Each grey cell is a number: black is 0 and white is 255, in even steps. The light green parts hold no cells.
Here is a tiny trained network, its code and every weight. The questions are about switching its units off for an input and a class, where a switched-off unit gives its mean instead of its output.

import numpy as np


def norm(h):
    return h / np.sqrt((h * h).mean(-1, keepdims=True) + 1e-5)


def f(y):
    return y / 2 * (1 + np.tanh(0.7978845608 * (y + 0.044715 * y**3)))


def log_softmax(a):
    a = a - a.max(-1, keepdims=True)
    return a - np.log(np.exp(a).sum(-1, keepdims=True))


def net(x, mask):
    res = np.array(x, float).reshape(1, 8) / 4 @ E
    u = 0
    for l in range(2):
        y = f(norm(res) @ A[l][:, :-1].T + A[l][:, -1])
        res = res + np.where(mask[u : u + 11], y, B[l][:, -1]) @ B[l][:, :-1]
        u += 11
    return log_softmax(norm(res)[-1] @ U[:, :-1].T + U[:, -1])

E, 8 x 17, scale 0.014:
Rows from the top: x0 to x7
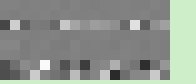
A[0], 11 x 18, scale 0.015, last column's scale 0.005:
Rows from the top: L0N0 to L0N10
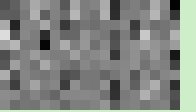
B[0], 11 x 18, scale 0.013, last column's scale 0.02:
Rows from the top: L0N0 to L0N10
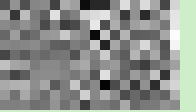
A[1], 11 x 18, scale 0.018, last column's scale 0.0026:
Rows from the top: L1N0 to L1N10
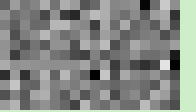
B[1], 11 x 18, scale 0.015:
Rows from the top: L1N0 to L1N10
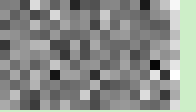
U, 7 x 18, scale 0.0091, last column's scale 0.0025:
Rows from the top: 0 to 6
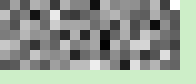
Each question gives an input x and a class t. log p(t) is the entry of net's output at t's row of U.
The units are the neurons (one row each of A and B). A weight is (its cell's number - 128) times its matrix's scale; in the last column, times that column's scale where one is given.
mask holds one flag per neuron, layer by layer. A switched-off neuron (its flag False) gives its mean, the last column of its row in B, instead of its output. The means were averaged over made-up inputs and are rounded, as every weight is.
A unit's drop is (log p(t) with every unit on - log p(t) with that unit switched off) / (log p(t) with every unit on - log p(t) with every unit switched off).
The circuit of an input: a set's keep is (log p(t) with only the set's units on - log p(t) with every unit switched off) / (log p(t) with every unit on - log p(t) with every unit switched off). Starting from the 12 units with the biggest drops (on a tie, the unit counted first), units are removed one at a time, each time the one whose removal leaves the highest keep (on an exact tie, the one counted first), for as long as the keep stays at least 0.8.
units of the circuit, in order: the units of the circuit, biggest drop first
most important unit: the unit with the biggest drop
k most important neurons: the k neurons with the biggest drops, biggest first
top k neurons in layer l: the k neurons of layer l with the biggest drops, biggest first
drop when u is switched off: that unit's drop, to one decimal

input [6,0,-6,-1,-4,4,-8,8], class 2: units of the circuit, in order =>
(L0N1; L0N8)
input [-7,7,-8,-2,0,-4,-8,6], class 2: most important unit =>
L0N3
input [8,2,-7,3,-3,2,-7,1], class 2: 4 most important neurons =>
(L0N0; L0N3; L0N8; L1N6)
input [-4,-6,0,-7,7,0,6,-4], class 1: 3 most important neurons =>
(L0N3; L0N8; L0N0)
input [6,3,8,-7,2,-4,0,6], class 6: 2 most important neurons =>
(L0N3; L0N1)
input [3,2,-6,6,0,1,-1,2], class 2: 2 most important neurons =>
(L0N8; L0N3)
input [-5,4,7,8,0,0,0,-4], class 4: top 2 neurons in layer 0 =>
(L0N3; L0N1)
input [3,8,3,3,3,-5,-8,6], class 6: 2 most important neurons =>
(L0N4; L0N1)
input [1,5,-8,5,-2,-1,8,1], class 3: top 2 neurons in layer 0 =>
(L0N1; L0N8)
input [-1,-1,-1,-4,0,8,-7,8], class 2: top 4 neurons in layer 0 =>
(L0N1; L0N3; L0N8; L0N2)
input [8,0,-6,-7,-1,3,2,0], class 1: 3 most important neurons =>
(L0N2; L0N0; L0N7)
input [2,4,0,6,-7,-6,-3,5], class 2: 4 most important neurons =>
(L0N1; L0N8; L0N2; L0N3)
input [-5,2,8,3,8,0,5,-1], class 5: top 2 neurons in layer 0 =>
(L0N0; L0N3)
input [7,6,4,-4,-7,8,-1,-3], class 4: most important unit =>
L0N1
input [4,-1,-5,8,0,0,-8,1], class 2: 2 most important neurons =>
(L0N0; L0N3)
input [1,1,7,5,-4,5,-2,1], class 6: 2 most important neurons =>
(L0N0; L0N8)
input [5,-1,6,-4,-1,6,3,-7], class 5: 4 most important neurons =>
(L0N4; L0N0; L0N3; L0N2)
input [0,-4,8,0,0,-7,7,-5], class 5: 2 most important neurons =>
(L0N0; L0N3)
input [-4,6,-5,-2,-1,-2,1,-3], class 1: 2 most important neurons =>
(L0N2; L0N0)
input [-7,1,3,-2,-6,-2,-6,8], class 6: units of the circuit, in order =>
(L0N1)
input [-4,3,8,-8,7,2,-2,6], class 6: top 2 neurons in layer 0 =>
(L0N1; L0N3)
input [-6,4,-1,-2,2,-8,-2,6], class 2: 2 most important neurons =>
(L0N1; L0N8)
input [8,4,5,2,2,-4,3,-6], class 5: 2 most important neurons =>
(L0N4; L0N0)
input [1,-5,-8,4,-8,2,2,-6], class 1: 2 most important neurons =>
(L0N2; L0N0)
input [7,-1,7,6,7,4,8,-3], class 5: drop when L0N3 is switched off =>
0.2
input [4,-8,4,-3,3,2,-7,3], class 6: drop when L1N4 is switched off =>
0.0
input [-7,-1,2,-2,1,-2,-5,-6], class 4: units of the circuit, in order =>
(L0N4)
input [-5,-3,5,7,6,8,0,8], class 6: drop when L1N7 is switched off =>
0.1
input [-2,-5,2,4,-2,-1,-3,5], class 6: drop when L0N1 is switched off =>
0.6
